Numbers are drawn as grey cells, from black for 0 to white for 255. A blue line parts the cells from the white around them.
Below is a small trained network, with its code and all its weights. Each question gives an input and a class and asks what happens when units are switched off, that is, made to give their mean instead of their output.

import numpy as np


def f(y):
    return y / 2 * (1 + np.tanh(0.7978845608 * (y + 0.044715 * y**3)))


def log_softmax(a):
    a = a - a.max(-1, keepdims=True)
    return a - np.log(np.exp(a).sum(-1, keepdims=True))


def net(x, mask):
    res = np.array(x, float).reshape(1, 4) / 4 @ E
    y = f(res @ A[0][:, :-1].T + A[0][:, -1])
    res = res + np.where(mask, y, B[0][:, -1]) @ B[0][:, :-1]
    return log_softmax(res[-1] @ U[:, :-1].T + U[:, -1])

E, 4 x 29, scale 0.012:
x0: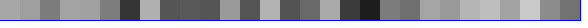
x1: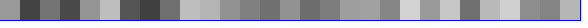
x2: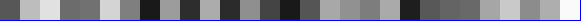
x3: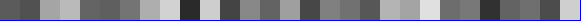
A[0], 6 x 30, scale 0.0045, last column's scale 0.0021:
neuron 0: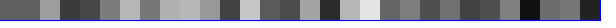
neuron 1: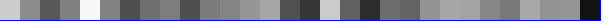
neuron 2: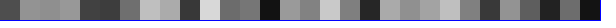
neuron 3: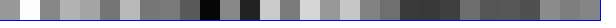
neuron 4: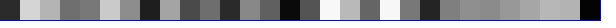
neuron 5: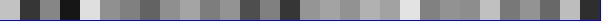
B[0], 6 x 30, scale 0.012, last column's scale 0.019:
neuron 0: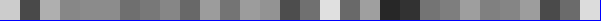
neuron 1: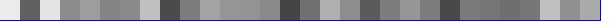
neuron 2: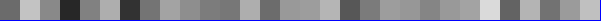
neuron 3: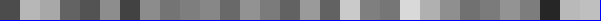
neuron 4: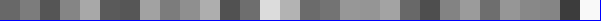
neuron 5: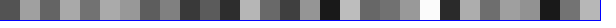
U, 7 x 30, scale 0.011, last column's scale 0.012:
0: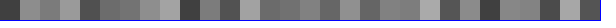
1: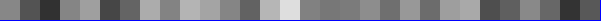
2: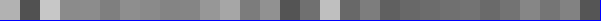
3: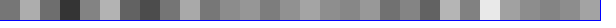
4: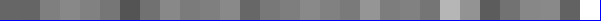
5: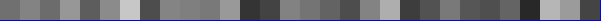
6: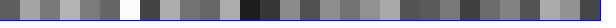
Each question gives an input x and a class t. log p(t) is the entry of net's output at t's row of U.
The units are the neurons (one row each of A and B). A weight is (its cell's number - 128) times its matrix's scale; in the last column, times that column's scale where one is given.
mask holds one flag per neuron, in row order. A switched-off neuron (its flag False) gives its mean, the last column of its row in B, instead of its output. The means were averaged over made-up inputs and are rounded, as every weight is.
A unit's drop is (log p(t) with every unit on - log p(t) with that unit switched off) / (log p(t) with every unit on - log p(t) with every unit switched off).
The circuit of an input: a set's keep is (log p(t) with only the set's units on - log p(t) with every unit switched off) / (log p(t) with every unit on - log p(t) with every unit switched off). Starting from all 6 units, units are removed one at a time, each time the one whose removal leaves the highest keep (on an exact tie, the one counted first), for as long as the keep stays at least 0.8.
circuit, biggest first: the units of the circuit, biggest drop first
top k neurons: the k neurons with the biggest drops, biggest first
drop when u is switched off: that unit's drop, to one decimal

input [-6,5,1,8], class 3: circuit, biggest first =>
(neuron 2)
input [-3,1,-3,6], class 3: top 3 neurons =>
(neuron 2; neuron 4; neuron 5)
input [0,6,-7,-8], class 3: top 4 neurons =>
(neuron 4; neuron 5; neuron 3; neuron 1)
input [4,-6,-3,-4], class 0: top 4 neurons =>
(neuron 3; neuron 4; neuron 2; neuron 0)
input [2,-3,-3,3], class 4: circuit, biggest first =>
(neuron 4; neuron 5; neuron 3; neuron 0)
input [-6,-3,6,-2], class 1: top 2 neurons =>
(neuron 4; neuron 1)
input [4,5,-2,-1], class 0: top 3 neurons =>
(neuron 5; neuron 0; neuron 4)
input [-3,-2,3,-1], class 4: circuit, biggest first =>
(neuron 5; neuron 1; neuron 2)
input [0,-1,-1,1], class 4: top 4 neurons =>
(neuron 4; neuron 5; neuron 0; neuron 2)
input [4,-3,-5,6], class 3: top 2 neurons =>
(neuron 2; neuron 4)
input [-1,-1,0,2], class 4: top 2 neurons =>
(neuron 5; neuron 4)
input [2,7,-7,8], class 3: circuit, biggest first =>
(neuron 2; neuron 4)
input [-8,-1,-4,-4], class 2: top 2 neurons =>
(neuron 0; neuron 4)
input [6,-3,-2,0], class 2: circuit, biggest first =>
(neuron 1)
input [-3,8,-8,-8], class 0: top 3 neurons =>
(neuron 5; neuron 4; neuron 2)
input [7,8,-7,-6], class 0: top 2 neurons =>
(neuron 5; neuron 4)
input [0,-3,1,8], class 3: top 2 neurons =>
(neuron 2; neuron 5)
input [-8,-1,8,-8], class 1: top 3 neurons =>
(neuron 4; neuron 2; neuron 1)
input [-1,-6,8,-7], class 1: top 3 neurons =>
(neuron 4; neuron 5; neuron 2)
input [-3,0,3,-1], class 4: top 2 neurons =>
(neuron 1; neuron 2)
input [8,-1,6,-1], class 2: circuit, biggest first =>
(neuron 1)
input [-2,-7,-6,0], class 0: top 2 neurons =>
(neuron 4; neuron 3)
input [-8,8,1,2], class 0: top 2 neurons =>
(neuron 5; neuron 1)
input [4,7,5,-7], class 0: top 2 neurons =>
(neuron 5; neuron 2)
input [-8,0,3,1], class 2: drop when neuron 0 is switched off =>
0.5
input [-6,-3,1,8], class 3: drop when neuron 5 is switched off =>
0.1
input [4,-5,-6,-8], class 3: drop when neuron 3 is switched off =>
0.7
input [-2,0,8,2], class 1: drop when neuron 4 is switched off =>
0.6
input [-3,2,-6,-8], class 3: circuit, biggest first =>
(neuron 4)
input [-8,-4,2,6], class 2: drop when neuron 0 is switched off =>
0.6
